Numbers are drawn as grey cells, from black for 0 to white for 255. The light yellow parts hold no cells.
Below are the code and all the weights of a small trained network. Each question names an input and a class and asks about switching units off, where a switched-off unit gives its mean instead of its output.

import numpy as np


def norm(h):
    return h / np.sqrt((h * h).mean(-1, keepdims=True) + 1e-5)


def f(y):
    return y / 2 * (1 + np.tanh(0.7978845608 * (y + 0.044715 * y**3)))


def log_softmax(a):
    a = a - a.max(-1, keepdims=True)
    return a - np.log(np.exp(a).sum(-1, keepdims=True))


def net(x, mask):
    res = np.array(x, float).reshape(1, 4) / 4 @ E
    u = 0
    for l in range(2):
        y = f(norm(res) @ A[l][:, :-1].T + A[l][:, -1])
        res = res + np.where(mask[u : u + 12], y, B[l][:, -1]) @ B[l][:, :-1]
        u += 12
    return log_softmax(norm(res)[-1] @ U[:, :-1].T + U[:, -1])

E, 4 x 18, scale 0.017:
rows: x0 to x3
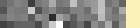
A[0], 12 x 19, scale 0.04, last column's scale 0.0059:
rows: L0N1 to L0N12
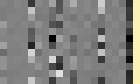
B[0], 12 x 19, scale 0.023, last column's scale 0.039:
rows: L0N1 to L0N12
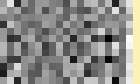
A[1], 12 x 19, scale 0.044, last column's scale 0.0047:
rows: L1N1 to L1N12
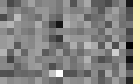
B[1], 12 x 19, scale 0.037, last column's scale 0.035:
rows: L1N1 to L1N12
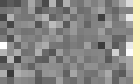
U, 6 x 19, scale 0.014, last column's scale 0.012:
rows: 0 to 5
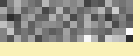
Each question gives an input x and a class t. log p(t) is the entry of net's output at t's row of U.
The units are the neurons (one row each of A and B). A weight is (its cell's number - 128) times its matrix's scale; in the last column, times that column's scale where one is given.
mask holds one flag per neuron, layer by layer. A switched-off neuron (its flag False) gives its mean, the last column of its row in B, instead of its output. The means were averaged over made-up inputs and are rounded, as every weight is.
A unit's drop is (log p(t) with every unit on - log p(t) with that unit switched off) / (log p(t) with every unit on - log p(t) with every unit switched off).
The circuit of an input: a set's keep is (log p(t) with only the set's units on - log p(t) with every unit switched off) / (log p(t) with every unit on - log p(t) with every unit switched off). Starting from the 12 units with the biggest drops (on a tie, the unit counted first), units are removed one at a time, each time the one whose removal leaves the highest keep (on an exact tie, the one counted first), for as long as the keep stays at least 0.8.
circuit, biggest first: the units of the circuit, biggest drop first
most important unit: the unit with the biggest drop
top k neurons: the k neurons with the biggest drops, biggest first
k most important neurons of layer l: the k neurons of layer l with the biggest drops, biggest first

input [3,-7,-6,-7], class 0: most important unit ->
L0N10
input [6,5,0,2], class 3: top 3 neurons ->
[L0N1, L0N7, L1N7]
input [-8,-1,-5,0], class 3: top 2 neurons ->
[L0N12, L0N6]
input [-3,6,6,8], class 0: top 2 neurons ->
[L0N11, L0N7]
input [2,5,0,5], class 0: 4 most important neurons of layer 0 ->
[L0N11, L0N7, L0N2, L0N5]
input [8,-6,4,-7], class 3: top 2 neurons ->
[L0N1, L0N11]
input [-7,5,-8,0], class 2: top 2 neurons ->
[L0N9, L0N1]
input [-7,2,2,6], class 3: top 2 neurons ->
[L0N12, L0N10]
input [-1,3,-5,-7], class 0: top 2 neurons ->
[L0N10, L0N6]
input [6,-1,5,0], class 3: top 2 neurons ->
[L0N1, L1N7]
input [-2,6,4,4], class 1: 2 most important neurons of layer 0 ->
[L0N8, L0N10]
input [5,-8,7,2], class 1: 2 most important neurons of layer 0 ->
[L0N7, L0N9]
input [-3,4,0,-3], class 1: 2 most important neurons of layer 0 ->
[L0N2, L0N8]
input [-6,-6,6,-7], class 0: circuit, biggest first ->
[L0N10]
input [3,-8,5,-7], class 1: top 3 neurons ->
[L0N7, L0N11, L1N8]
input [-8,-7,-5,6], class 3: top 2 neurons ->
[L0N12, L0N8]
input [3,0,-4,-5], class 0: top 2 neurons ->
[L0N10, L0N6]
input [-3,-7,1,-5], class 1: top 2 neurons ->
[L0N7, L0N11]
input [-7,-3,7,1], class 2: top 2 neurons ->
[L0N6, L0N1]
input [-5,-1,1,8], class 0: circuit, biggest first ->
[L0N11]
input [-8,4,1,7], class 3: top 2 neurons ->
[L0N12, L0N10]
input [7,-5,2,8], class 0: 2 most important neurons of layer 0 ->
[L0N11, L0N12]
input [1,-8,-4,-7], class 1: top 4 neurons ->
[L0N7, L0N11, L0N5, L1N8]
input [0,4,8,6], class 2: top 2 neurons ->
[L0N6, L0N10]
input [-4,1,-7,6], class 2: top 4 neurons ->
[L0N9, L0N10, L0N4, L1N1]
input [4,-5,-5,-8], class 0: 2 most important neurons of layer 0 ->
[L0N10, L0N6]
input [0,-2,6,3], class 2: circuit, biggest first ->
[L0N6]
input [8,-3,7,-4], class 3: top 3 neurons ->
[L0N1, L0N9, L1N7]
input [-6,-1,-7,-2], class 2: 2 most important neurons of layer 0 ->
[L0N9, L0N1]
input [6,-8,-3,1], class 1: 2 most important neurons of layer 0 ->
[L0N7, L0N12]
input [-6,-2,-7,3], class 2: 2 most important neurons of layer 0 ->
[L0N9, L0N1]
